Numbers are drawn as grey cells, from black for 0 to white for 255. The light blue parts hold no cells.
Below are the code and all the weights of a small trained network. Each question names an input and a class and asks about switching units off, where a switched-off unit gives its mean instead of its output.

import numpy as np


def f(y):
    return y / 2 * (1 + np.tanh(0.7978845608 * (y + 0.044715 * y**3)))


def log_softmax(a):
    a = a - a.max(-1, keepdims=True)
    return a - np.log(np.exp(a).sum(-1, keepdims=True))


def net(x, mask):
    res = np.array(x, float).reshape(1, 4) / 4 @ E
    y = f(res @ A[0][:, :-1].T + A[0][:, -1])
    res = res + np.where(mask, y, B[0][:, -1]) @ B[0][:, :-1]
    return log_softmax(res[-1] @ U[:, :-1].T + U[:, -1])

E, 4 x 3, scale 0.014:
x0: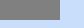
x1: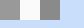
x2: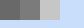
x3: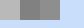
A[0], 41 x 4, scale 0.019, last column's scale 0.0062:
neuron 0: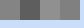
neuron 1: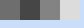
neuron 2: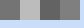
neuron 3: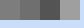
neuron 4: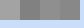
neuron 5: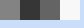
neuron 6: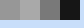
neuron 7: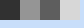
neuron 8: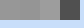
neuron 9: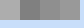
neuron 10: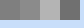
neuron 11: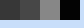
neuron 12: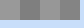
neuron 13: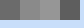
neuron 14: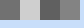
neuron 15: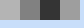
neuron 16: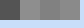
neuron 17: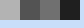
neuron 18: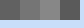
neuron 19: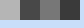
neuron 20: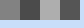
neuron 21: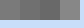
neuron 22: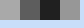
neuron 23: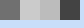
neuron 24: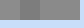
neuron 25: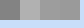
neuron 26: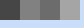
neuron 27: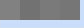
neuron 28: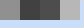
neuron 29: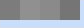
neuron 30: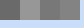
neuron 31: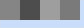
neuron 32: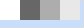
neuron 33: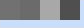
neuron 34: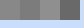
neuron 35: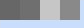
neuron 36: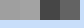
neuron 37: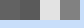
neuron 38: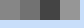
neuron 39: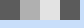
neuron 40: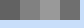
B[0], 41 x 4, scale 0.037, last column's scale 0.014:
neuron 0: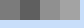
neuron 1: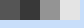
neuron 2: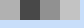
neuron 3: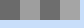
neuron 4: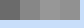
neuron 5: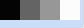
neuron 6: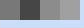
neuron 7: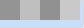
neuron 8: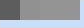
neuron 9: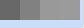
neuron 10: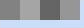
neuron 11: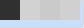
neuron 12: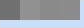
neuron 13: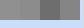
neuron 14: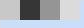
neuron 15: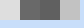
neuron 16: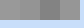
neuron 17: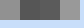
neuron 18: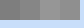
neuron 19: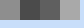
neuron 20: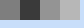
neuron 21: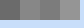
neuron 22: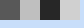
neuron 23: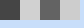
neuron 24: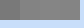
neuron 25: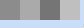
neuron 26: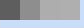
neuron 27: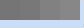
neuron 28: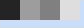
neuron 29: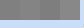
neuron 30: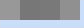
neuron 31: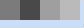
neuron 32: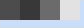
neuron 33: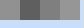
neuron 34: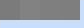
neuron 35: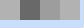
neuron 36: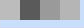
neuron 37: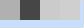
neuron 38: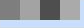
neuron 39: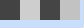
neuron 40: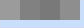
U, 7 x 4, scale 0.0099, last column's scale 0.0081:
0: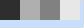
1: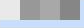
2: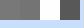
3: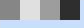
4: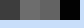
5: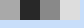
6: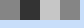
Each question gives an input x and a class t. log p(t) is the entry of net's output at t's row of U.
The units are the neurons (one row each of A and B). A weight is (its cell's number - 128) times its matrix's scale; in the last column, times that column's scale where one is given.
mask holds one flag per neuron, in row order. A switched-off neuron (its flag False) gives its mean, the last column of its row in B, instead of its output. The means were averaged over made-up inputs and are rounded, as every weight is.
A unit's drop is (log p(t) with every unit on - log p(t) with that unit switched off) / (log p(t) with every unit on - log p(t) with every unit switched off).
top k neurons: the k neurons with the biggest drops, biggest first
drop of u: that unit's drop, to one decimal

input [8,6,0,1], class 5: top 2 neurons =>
(neuron 14; neuron 11)
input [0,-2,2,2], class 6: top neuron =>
(neuron 11)
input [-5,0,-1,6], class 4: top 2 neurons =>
(neuron 14; neuron 37)
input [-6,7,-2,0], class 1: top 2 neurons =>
(neuron 5; neuron 1)
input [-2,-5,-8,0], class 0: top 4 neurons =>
(neuron 28; neuron 22; neuron 14; neuron 32)
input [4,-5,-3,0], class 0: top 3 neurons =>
(neuron 28; neuron 14; neuron 32)
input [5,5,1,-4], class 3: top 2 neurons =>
(neuron 23; neuron 39)
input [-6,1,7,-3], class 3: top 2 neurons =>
(neuron 39; neuron 5)
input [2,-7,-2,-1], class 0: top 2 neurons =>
(neuron 11; neuron 28)
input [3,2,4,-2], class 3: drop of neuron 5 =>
0.2
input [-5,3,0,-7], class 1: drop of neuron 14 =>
0.1
